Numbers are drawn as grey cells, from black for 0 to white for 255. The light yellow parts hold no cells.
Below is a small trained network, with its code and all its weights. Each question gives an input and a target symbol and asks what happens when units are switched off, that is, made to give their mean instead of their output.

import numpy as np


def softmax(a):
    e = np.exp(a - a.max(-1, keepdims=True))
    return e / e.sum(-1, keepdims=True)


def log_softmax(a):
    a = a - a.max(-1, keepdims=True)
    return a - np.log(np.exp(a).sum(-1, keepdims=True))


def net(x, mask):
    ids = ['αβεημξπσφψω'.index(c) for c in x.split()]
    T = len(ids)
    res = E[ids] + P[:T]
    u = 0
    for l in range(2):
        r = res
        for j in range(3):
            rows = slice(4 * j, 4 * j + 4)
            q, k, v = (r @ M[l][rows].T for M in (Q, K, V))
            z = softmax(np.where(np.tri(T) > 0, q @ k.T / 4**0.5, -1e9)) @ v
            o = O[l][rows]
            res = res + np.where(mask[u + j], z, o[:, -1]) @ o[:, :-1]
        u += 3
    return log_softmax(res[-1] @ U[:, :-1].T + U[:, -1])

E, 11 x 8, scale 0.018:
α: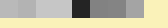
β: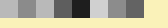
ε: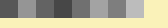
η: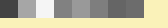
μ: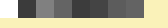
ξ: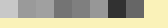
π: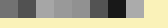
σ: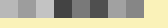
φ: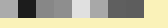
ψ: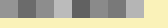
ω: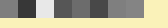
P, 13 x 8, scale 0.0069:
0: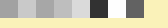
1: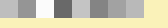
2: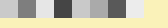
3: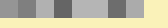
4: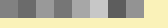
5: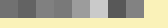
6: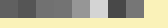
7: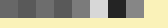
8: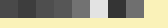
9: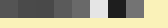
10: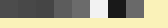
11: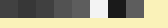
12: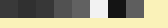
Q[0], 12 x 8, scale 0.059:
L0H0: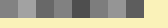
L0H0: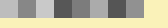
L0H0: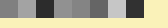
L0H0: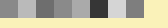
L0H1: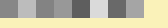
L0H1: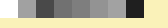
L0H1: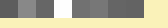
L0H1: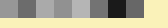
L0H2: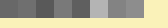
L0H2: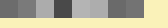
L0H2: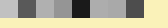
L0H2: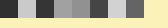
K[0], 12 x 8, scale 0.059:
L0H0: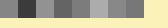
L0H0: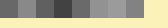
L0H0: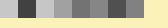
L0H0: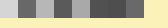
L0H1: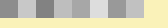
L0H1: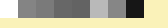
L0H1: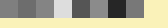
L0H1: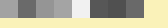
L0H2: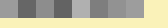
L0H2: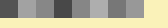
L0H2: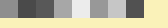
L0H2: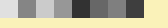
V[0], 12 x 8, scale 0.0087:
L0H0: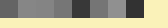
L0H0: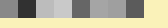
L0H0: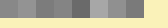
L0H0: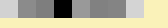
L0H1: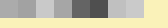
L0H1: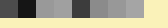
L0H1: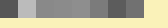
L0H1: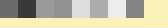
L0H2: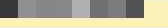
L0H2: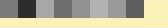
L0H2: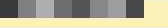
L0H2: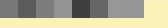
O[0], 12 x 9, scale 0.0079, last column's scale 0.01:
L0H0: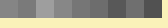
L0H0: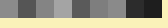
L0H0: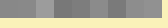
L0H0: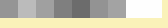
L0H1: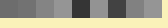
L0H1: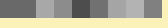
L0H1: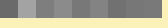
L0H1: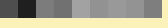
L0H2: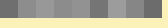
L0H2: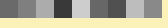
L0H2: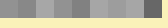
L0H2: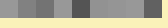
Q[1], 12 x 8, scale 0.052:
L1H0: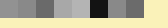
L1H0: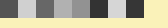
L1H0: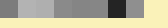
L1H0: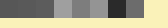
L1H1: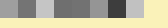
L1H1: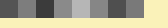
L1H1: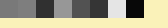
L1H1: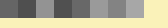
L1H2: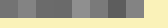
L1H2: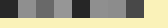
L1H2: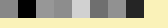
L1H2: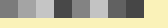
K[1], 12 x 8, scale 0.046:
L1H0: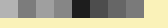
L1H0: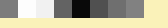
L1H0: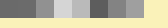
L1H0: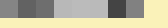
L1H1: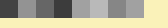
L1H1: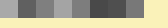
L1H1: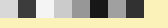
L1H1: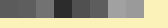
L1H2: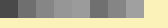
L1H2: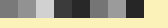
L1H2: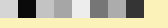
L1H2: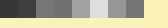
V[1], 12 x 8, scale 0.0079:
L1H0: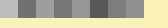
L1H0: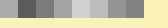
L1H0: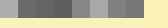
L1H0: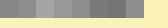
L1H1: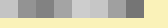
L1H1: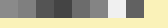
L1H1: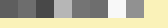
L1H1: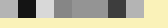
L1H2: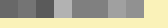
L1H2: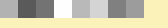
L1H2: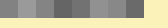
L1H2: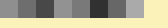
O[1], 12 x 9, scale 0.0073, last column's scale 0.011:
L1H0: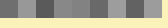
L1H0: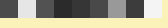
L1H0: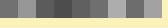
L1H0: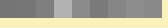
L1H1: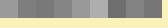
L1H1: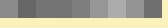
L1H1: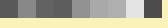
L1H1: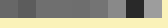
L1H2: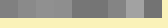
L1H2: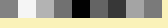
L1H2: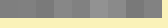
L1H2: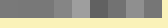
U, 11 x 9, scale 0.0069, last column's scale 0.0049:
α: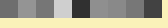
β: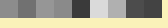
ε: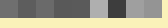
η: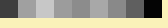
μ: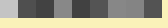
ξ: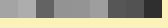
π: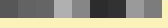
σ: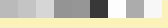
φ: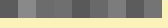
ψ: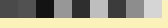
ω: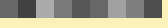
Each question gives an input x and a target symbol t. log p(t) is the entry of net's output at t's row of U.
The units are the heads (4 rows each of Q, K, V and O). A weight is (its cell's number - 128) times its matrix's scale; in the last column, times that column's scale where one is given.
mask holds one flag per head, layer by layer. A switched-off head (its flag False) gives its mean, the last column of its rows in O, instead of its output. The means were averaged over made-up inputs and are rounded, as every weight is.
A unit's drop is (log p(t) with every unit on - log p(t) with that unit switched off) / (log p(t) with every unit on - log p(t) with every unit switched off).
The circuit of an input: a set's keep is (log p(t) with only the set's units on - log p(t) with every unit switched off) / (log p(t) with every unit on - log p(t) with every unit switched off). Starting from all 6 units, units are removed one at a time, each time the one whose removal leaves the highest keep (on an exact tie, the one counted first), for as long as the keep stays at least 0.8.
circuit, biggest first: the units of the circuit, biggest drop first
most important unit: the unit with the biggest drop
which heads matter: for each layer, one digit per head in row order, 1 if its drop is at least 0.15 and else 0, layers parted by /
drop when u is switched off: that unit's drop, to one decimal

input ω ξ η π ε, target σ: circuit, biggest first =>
[L0H1, L0H0]
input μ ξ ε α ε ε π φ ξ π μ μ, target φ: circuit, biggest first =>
[L1H0, L0H1]
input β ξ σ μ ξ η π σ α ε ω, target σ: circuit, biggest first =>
[L0H1, L1H1]
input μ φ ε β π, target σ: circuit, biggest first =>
[L0H0]
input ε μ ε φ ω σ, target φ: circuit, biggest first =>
[L0H1, L1H0]
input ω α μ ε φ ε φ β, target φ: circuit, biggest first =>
[L1H0, L0H1]
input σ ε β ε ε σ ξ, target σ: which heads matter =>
110 / 000
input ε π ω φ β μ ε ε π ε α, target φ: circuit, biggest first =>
[L1H0, L0H1, L0H2]
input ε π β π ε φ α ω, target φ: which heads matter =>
010 / 100
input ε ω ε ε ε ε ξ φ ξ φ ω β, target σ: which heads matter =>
011 / 000
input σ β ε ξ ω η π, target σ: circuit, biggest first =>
[L0H0, L0H1]
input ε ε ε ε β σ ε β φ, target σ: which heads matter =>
010 / 000
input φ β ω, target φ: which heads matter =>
010 / 110
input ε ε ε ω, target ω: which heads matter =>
010 / 000
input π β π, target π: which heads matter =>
000 / 110
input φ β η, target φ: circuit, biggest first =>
[L1H0, L0H1, L1H1]
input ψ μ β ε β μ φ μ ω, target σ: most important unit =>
L0H0
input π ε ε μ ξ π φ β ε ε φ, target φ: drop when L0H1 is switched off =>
0.5
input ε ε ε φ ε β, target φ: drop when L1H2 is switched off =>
0.0
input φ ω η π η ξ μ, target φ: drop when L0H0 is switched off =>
0.1
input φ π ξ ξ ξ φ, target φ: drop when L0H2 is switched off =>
0.1
